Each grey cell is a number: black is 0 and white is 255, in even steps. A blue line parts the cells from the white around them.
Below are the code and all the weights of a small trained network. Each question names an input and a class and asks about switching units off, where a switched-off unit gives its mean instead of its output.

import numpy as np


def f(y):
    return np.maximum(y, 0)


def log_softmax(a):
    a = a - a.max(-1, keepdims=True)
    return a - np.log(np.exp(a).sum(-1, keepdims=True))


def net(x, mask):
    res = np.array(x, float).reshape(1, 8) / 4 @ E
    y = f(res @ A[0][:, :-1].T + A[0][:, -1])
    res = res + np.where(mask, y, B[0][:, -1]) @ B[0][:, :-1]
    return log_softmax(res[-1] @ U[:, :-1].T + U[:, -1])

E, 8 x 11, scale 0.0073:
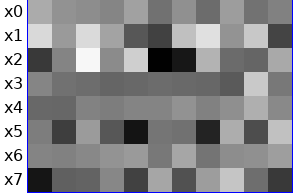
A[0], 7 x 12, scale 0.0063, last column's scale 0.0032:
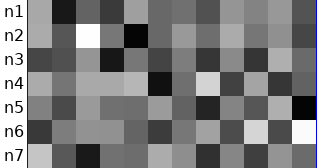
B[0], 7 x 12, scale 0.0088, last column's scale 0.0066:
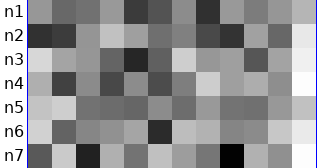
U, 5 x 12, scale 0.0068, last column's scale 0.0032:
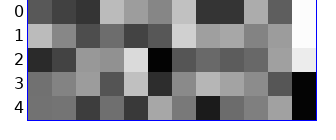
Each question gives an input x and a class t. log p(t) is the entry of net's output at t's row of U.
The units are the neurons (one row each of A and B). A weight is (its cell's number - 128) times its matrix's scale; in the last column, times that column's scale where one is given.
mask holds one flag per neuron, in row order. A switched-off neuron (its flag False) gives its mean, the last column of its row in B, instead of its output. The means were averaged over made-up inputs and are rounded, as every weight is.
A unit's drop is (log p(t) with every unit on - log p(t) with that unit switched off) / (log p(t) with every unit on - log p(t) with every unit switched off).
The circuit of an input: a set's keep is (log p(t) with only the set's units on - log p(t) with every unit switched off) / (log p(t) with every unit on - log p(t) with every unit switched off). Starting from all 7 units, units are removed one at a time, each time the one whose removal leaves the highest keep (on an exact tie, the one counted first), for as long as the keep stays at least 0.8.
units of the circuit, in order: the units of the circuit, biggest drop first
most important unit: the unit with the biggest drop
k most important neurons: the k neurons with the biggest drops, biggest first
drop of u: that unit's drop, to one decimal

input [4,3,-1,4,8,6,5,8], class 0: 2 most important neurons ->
(n2 n4)
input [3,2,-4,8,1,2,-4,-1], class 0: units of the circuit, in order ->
(n3 n4)
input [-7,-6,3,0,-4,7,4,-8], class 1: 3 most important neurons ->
(n3 n5 n2)
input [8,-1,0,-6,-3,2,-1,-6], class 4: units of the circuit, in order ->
(n6 n4)
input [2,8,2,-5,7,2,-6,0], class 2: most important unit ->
n2
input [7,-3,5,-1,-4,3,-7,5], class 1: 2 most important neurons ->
(n3 n2)
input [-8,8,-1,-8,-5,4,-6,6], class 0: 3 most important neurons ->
(n2 n4 n3)
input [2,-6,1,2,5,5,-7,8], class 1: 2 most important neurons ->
(n3 n2)
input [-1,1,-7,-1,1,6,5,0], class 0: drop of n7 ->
0.2
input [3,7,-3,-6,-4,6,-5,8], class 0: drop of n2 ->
0.4
